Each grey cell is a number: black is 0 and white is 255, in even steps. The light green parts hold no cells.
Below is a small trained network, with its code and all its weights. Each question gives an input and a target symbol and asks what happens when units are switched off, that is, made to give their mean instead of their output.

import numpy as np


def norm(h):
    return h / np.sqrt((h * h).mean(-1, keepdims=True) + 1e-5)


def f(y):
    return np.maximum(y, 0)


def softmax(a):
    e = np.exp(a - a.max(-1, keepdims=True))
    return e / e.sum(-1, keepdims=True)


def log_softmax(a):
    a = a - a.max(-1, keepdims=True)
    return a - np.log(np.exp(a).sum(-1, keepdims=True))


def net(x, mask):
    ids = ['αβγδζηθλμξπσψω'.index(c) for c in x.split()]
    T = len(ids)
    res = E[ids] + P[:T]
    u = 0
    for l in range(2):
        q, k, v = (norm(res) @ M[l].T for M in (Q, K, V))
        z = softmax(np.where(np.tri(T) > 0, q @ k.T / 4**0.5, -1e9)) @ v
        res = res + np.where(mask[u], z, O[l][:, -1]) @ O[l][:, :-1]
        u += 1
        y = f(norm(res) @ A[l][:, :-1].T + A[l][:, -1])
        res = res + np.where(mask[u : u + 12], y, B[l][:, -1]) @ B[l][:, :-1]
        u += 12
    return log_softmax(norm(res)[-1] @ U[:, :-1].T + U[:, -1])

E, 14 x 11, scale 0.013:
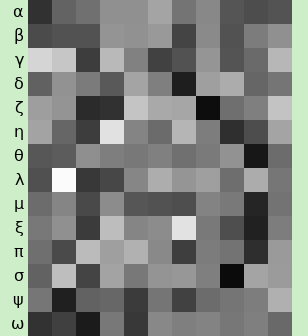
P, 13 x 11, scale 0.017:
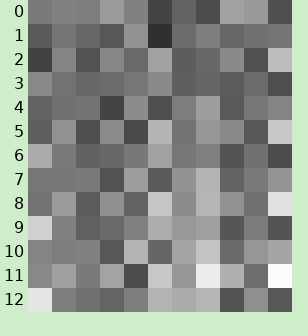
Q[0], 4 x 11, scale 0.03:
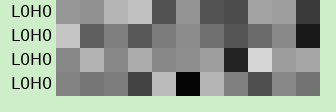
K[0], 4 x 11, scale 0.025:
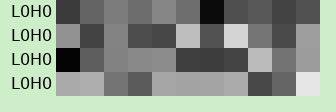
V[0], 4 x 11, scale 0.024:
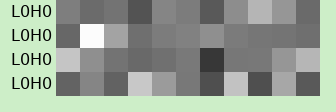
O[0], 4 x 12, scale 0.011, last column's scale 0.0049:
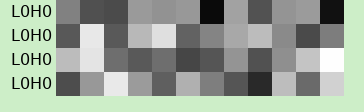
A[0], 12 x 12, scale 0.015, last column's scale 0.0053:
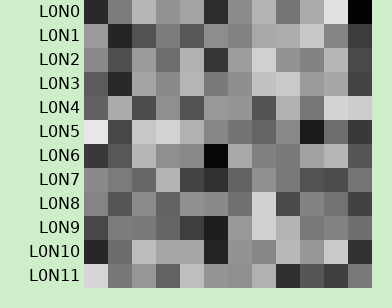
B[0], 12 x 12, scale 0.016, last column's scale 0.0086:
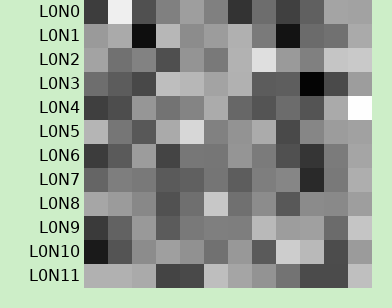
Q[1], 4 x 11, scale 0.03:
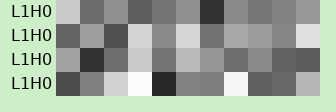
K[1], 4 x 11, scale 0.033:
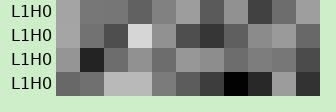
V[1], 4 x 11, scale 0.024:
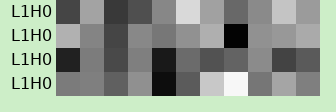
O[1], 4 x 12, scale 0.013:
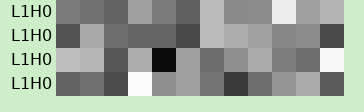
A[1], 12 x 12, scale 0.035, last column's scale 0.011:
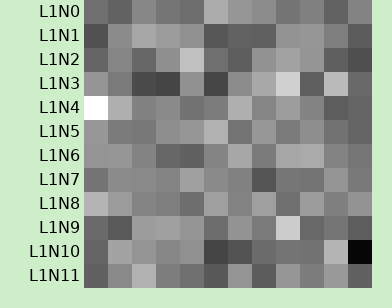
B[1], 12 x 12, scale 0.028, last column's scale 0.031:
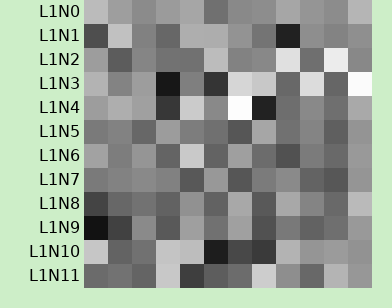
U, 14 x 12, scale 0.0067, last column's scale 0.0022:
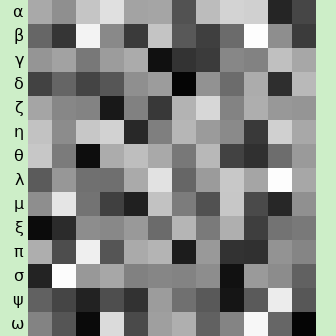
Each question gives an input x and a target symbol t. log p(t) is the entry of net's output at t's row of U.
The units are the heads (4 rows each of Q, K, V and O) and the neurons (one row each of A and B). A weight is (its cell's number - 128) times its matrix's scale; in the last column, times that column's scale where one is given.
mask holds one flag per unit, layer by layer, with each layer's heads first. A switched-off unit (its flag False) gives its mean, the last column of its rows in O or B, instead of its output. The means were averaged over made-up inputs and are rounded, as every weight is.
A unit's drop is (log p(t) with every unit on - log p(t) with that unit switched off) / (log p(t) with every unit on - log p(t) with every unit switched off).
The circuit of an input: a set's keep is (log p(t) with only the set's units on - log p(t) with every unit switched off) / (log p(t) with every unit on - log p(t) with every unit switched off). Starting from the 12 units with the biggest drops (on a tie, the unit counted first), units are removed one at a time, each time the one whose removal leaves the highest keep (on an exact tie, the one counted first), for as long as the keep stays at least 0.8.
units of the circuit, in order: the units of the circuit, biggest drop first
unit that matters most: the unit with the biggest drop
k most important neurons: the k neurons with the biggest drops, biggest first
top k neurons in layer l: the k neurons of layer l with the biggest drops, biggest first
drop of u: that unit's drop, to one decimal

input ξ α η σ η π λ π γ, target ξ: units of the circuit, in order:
L0H0, L1N3
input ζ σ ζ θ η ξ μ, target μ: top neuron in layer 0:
L0N7
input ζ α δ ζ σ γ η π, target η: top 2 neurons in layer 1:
L1N3, L1N11
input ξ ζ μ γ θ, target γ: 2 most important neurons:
L1N10, L1N3
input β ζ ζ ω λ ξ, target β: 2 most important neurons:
L1N3, L1N4
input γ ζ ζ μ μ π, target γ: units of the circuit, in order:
L0H0, L1N10, L1N3
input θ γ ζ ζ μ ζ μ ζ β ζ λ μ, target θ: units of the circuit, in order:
L0H0, L1N3, L0N1
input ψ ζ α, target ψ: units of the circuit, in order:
L0H0, L1N3
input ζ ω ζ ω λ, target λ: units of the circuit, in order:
L0H0, L1N2, L1N3
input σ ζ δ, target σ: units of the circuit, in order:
L0H0, L1N1, L1N3
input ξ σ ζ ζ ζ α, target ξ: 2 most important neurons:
L1N9, L1N3
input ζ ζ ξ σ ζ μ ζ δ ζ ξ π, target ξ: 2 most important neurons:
L1N9, L1N3
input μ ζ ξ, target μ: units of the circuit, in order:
L1H0, L1N3
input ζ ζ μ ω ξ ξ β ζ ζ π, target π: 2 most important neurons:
L1N3, L0N5
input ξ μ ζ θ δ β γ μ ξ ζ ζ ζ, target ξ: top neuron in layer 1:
L1N9
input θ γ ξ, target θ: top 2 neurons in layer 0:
L0N5, L0N1
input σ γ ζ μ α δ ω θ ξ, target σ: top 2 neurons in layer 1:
L1N3, L1N1
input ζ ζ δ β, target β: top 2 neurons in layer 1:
L1N3, L1N4
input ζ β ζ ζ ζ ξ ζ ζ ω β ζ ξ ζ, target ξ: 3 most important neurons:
L0N2, L1N3, L1N9
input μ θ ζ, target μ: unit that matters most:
L1H0
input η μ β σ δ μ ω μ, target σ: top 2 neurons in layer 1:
L1N3, L1N1
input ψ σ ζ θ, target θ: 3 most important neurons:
L0N5, L1N3, L0N1
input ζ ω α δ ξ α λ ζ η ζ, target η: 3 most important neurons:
L0N2, L1N3, L1N11
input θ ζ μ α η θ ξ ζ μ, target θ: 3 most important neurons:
L1N3, L0N5, L0N1
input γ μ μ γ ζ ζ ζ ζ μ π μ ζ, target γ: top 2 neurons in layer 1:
L1N10, L1N3
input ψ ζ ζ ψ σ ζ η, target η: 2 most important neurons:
L1N3, L1N11
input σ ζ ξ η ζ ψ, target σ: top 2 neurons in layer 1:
L1N1, L1N3
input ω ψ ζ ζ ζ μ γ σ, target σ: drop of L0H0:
0.5
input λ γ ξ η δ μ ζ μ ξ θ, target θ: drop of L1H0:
0.4
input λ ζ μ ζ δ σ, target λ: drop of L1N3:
0.1
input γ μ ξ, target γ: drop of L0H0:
1.3
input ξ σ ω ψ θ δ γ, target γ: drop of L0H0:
0.8
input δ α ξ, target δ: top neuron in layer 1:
L1N3
